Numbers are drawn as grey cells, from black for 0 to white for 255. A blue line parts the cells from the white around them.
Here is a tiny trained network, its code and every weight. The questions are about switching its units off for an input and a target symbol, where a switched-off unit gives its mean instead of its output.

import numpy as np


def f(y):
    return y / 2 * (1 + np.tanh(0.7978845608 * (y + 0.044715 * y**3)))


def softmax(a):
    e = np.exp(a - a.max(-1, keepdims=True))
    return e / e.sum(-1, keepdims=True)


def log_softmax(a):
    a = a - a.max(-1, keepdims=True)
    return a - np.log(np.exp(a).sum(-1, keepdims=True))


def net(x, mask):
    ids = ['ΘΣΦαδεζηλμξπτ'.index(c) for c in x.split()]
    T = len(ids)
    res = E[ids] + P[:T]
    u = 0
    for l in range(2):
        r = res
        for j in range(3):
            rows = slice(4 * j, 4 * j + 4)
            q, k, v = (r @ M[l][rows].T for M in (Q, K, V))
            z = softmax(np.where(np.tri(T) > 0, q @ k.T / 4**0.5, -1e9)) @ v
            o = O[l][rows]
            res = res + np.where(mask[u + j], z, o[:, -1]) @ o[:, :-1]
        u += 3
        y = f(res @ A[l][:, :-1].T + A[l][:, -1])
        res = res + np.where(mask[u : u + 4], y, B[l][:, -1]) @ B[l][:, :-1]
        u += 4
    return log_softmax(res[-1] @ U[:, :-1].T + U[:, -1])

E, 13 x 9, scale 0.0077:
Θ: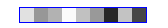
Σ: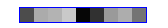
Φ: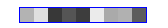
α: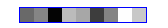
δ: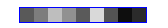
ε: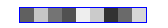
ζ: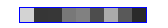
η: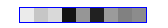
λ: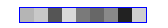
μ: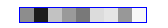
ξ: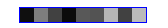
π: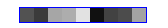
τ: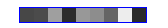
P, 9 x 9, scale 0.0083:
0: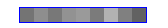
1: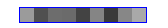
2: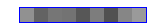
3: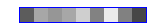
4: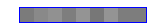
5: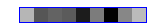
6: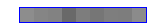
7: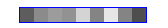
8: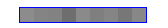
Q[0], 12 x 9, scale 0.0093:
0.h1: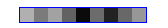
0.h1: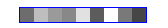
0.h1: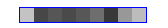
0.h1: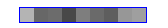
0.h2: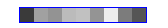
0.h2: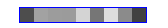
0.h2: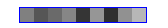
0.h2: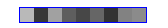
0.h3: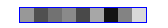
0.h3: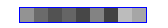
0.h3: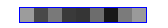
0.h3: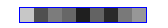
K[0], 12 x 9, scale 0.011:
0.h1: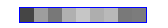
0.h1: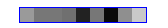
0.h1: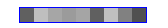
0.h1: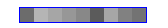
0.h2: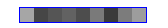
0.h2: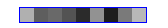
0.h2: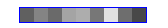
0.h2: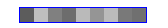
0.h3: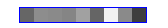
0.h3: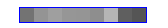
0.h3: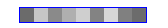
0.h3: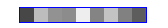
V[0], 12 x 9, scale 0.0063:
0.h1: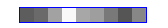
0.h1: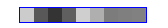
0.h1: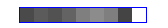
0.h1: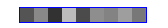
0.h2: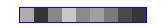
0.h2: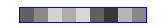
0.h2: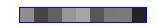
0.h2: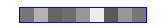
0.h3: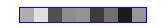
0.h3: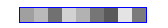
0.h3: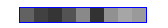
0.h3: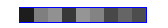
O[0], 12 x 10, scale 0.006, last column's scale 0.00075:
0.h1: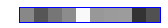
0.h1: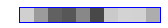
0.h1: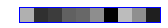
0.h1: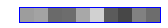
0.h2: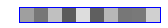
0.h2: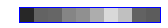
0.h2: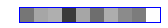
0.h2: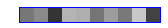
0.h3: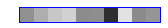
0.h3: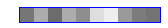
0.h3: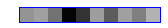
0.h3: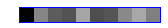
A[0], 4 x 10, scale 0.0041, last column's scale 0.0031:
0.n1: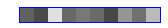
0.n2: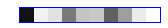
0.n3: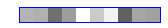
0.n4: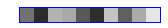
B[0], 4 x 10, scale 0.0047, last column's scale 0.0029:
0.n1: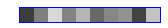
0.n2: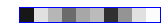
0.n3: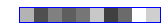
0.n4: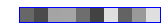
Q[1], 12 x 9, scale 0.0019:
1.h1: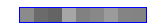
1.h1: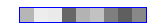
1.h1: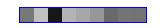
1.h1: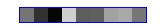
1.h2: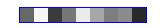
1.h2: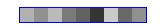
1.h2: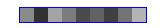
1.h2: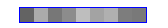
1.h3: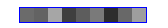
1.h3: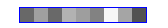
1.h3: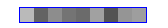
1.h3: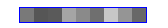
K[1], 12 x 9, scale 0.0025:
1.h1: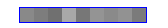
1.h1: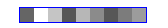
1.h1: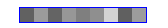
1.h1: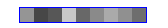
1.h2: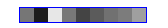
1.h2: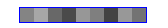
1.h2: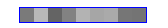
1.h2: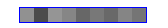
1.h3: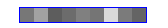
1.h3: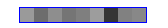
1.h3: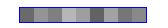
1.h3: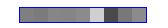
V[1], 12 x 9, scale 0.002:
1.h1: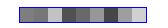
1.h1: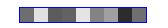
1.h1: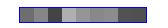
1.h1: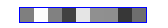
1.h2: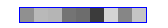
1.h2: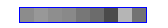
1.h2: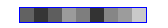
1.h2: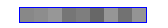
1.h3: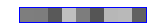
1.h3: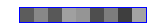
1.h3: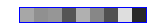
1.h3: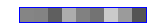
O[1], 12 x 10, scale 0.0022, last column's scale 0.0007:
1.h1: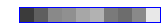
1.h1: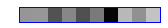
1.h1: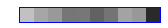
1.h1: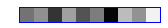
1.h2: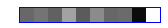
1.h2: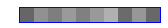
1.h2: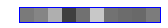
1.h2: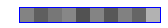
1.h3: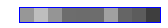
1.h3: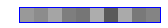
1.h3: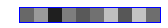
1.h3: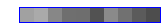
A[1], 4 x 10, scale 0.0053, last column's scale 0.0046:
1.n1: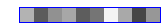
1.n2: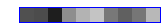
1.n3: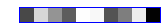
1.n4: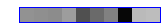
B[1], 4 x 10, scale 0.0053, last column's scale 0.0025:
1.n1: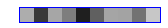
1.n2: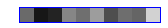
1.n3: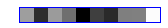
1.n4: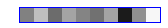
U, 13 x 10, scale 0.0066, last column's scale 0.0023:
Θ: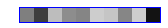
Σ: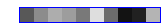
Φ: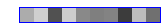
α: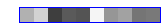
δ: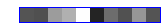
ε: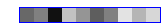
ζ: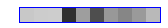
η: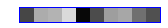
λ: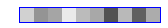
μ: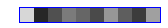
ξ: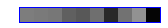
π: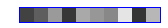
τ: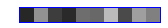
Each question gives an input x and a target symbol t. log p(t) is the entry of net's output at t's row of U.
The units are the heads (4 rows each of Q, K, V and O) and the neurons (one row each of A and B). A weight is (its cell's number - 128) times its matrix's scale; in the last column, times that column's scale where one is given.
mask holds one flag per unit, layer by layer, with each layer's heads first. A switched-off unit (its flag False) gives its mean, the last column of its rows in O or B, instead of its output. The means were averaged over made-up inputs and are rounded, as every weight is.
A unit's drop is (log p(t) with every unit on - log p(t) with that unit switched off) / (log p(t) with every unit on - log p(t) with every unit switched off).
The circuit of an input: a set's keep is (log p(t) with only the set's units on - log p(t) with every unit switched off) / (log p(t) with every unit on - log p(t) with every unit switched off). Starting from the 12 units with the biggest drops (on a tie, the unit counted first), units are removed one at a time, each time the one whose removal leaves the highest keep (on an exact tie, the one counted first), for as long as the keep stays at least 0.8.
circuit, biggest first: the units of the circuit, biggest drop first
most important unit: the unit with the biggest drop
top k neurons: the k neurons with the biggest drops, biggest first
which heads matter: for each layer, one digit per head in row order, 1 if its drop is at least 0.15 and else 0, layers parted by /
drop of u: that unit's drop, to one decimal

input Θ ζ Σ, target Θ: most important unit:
0.h3
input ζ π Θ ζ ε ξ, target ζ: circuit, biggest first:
[0.h2 0.h1]
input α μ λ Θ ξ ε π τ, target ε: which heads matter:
110 / 000
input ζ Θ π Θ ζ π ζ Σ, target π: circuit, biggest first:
[0.h2 0.h1 1.n4]
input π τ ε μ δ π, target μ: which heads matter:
101 / 000
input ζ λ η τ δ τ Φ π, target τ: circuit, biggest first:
[0.h3 0.h1]
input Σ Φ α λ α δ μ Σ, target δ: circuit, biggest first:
[0.h3 0.h2]
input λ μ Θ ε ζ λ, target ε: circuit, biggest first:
[0.h2 0.h1]
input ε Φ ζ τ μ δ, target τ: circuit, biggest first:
[0.h3 0.h2]
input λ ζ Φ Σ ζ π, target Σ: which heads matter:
100 / 000
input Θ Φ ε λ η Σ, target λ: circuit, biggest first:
[0.h3 0.h1]
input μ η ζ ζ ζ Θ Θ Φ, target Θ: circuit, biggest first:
[0.h3 0.n3 0.h2]
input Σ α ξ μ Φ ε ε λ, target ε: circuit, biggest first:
[0.h1 0.h2]
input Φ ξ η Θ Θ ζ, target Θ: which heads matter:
111 / 000
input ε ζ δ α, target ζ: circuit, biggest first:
[0.h2 0.h1 0.h3]
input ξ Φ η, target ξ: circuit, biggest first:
[0.h3 0.h1]
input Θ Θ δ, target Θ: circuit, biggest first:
[0.h3 0.h2 0.n3]
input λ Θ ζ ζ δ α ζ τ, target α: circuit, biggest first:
[0.h3 0.h1]
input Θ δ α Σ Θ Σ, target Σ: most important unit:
0.h1
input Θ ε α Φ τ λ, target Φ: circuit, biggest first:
[1.n4 0.h2 0.h1]
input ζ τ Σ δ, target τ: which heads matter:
001 / 000
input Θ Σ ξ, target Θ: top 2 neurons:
[0.n3 0.n4]
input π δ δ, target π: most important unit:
0.h2
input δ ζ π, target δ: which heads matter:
001 / 000
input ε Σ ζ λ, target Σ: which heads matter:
110 / 000
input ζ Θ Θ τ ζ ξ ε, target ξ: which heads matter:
000 / 000
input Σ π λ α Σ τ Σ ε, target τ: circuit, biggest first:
[0.h3]
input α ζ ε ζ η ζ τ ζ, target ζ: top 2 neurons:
[1.n2 1.n3]
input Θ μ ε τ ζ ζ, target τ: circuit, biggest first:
[0.h3 0.h2]
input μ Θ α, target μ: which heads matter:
001 / 000
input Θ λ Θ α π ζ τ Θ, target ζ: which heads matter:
110 / 000
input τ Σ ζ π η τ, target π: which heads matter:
010 / 000
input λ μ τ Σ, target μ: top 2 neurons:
[0.n2 1.n1]
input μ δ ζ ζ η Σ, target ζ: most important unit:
0.h2
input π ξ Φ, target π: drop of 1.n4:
0.1
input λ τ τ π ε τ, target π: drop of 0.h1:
0.1
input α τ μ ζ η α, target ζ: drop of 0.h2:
0.6
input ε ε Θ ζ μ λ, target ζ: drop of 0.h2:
0.7
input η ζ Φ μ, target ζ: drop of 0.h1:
0.2
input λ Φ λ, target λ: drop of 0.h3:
0.8
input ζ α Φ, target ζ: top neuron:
[1.n2]
